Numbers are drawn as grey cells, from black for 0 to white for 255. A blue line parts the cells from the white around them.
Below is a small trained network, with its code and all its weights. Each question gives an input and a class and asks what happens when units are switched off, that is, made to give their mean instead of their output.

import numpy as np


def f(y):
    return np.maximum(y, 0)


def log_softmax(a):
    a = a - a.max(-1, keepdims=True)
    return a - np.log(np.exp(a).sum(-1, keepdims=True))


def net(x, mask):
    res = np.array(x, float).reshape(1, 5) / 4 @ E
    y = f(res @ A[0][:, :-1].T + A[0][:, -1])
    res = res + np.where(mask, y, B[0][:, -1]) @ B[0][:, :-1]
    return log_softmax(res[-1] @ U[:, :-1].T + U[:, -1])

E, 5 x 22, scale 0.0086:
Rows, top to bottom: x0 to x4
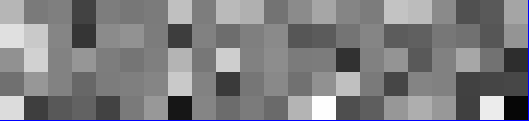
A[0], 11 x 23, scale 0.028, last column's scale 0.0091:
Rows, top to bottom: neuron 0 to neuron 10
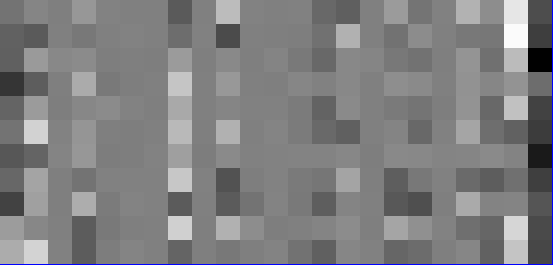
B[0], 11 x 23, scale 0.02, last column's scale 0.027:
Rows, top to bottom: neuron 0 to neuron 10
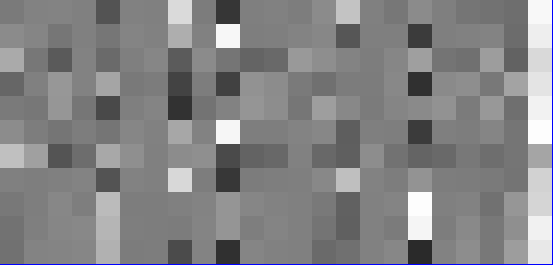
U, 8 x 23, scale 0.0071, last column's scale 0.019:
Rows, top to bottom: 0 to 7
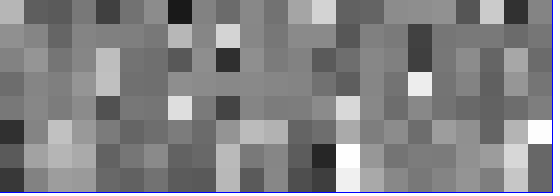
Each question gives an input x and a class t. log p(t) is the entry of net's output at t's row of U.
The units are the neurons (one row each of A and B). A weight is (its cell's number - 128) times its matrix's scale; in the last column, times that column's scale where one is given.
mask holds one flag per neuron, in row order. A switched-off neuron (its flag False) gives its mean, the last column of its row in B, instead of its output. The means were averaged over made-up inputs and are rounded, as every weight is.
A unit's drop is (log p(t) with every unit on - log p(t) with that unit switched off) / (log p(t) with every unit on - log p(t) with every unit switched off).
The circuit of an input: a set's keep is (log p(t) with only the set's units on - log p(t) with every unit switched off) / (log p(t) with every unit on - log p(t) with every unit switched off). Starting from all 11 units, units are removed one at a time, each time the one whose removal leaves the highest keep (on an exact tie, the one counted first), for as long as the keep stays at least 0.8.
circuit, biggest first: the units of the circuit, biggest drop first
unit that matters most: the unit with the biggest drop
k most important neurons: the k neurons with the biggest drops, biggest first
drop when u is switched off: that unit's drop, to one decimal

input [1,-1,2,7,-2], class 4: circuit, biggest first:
(neuron 7)
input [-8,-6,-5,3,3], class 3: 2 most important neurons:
(neuron 8; neuron 10)
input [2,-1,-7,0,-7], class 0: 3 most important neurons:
(neuron 4; neuron 2; neuron 5)
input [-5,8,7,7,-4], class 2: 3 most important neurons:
(neuron 10; neuron 1; neuron 0)
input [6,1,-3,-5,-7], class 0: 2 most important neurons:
(neuron 2; neuron 4)
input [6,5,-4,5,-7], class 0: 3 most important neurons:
(neuron 4; neuron 2; neuron 8)
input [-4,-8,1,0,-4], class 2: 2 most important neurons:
(neuron 3; neuron 6)
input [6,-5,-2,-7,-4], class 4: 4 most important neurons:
(neuron 0; neuron 8; neuron 10; neuron 6)
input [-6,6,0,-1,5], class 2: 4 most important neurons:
(neuron 9; neuron 4; neuron 2; neuron 5)
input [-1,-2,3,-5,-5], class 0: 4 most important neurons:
(neuron 2; neuron 4; neuron 7; neuron 5)
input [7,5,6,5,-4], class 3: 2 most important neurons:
(neuron 9; neuron 1)
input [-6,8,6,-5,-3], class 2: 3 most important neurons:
(neuron 10; neuron 1; neuron 9)
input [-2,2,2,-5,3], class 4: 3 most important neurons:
(neuron 5; neuron 4; neuron 1)
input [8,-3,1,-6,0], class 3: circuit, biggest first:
(neuron 9)
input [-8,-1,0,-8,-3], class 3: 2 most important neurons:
(neuron 8; neuron 7)
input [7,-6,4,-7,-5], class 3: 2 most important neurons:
(neuron 9; neuron 10)
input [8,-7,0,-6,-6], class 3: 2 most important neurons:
(neuron 9; neuron 10)
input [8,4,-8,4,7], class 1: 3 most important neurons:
(neuron 4; neuron 8; neuron 2)
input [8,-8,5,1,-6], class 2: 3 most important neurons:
(neuron 3; neuron 6; neuron 8)
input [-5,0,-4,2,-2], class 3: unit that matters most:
neuron 8
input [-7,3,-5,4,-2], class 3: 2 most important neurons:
(neuron 8; neuron 5)
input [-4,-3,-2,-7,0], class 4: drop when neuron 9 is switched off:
0.1
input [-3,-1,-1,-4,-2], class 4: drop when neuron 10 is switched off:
0.1
